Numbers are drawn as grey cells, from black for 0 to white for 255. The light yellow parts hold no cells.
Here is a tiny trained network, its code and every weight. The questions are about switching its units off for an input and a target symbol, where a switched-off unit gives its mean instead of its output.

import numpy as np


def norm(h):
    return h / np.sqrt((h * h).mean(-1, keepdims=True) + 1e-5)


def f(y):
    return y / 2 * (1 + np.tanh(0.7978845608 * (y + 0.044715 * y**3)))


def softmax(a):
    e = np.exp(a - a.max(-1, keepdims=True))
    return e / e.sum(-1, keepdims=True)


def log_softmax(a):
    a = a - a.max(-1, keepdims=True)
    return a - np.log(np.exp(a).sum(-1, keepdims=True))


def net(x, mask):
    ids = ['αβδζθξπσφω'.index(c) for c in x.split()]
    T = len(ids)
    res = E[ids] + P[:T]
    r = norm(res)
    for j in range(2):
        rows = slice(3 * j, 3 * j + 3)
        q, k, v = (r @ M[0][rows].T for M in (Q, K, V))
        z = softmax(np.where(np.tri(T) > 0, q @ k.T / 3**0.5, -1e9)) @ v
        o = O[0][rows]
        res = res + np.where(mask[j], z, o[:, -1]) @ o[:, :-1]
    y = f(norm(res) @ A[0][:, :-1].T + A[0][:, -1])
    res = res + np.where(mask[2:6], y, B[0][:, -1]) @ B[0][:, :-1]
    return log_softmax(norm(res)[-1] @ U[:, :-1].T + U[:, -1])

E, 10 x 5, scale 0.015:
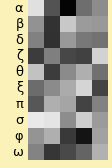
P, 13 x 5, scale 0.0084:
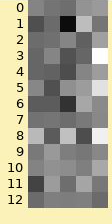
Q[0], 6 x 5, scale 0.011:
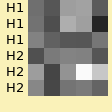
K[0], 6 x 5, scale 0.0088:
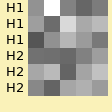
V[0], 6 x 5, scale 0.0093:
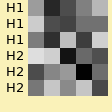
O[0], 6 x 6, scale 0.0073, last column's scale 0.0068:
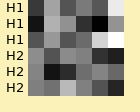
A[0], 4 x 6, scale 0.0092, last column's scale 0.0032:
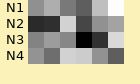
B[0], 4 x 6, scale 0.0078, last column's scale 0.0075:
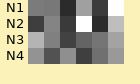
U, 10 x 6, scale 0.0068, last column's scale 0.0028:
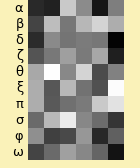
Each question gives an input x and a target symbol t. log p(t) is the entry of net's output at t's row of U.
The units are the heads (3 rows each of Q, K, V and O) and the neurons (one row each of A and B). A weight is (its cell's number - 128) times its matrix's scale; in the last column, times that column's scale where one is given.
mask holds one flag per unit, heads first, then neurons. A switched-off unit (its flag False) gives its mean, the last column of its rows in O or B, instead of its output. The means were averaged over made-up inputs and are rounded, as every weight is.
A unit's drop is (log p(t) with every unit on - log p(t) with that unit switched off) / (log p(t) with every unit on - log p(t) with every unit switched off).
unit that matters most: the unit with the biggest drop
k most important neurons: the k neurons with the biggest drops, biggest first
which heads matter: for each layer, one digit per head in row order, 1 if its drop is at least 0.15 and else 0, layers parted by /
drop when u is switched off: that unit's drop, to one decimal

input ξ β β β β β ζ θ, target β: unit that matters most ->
H2
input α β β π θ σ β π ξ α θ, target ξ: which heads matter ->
01
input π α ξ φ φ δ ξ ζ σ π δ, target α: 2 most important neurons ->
(N2 N4)
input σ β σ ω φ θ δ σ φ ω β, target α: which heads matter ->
00
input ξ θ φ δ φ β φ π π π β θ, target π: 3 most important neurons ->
(N2 N1 N4)
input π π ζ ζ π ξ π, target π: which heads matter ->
11
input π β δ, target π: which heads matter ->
10
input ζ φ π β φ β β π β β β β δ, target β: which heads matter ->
11
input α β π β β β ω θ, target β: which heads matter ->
11
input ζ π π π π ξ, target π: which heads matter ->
10
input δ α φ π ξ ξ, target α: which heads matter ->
01
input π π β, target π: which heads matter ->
10
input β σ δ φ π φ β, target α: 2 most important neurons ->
(N4 N1)
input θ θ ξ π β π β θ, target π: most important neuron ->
(N2)
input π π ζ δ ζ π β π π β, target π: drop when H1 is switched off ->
0.8
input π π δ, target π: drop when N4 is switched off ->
0.0
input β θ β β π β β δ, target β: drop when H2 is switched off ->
0.4
